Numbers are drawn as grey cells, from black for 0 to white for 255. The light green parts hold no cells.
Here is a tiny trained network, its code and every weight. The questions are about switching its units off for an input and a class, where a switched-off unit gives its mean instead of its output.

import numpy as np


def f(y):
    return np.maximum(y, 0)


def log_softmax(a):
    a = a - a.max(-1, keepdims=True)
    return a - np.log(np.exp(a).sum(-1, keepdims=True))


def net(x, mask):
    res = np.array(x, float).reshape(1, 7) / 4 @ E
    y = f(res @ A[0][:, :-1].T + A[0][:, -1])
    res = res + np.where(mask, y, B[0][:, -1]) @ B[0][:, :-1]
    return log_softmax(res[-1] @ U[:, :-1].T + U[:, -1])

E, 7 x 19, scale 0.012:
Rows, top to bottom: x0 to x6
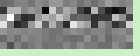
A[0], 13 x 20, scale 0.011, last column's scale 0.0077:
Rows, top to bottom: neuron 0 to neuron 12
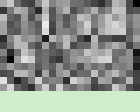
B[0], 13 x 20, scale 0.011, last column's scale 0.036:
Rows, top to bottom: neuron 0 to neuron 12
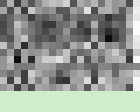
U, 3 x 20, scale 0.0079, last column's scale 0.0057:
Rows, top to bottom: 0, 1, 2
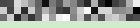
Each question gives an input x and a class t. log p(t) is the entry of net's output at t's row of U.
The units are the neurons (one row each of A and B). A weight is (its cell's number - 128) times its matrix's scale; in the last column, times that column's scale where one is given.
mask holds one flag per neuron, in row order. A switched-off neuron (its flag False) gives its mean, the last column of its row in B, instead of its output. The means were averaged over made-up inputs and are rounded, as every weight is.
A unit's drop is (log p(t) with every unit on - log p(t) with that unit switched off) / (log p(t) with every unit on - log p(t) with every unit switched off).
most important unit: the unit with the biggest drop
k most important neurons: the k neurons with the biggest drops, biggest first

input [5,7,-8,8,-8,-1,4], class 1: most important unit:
neuron 11
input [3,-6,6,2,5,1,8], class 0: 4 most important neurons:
neuron 8; neuron 4; neuron 3; neuron 2
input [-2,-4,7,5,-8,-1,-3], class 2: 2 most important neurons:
neuron 12; neuron 0
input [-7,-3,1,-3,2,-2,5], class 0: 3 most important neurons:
neuron 11; neuron 4; neuron 3
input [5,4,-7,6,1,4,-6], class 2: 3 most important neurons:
neuron 8; neuron 1; neuron 6
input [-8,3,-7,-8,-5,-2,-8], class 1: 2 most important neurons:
neuron 1; neuron 6
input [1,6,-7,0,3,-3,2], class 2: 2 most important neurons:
neuron 8; neuron 3
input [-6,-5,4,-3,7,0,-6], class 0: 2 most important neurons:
neuron 8; neuron 4
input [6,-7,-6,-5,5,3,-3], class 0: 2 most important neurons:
neuron 3; neuron 4
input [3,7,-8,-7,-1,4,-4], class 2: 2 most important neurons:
neuron 8; neuron 11
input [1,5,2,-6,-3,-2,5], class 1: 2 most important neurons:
neuron 6; neuron 4
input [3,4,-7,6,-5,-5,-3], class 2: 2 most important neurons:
neuron 8; neuron 1
